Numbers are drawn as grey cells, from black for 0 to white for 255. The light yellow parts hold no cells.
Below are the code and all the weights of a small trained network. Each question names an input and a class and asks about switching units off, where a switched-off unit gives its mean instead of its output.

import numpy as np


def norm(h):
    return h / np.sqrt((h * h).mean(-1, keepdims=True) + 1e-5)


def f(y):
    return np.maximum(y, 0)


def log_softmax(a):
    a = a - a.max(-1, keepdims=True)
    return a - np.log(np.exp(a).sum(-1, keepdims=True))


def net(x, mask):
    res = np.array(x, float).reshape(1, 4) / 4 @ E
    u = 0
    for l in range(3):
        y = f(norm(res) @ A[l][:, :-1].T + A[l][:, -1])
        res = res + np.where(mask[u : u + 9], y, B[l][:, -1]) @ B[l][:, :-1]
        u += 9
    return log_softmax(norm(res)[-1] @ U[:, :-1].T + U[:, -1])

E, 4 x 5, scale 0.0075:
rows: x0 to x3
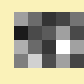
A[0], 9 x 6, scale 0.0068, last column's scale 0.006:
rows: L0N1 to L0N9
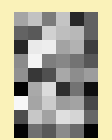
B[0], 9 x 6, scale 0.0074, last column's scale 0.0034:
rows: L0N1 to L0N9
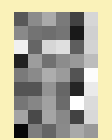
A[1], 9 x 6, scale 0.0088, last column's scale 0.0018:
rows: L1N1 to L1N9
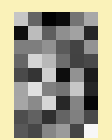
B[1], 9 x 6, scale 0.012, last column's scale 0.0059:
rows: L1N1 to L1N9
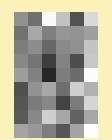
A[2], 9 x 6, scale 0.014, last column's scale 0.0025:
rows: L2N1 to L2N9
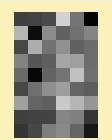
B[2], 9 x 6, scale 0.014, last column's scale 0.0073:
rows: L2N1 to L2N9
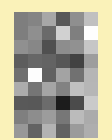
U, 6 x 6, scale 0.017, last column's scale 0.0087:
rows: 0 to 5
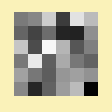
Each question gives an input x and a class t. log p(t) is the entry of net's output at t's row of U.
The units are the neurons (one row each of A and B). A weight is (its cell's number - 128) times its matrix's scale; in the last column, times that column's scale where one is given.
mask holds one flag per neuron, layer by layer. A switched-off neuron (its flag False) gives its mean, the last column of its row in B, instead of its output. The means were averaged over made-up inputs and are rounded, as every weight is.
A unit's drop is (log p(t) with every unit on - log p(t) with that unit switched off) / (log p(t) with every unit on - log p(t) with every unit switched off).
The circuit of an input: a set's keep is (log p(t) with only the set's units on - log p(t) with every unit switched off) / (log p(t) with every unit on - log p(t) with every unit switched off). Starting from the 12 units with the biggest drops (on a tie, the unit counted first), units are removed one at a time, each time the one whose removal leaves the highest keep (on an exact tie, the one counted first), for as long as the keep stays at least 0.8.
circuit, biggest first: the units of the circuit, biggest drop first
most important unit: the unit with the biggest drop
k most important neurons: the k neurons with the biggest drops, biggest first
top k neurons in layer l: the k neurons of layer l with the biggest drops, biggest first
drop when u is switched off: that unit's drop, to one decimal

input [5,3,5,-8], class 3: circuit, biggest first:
L2N5
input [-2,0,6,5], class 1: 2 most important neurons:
L1N1, L2N7
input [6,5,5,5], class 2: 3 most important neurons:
L1N8, L1N5, L0N3
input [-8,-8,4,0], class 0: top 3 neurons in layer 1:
L1N1, L1N6, L1N8
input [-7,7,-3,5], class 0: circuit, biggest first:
L2N2, L2N6
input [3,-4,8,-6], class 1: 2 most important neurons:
L2N7, L2N4
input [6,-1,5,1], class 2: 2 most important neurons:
L1N1, L0N3
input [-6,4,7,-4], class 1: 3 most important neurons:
L2N7, L1N1, L1N9
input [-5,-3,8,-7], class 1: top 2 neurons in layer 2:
L2N7, L2N4
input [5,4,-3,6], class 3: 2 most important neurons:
L1N2, L2N3
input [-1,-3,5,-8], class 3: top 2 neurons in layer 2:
L2N5, L2N2
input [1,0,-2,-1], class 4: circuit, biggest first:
L1N5, L2N7
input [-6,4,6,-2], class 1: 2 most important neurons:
L2N7, L1N1
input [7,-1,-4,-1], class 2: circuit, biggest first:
L1N1
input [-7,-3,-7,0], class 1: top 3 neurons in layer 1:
L1N1, L1N7, L1N4
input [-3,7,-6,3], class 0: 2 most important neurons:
L0N9, L2N8
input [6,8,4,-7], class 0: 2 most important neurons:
L1N8, L2N9
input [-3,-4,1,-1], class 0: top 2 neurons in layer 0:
L0N7, L0N6
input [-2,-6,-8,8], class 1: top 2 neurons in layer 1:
L1N4, L1N7
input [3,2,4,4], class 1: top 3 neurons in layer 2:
L2N2, L2N5, L2N8
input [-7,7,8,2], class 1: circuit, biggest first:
L2N7
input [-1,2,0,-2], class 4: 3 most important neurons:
L1N9, L2N7, L2N5
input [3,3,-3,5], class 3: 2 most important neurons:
L1N2, L2N3
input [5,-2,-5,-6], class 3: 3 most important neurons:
L1N5, L2N2, L2N7
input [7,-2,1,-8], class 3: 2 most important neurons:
L2N2, L1N5
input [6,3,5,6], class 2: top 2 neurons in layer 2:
L2N5, L2N6
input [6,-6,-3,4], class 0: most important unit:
L1N6
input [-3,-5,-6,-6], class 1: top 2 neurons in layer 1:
L1N7, L1N5
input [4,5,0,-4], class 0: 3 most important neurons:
L1N8, L0N3, L0N9
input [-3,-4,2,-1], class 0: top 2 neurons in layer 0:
L0N7, L0N6
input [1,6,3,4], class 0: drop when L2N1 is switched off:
0.1
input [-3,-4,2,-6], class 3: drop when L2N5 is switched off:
0.2
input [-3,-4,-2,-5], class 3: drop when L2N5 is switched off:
0.1
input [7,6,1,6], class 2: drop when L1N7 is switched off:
0.1
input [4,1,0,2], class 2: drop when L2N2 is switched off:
0.0
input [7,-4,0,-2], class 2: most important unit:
L1N1
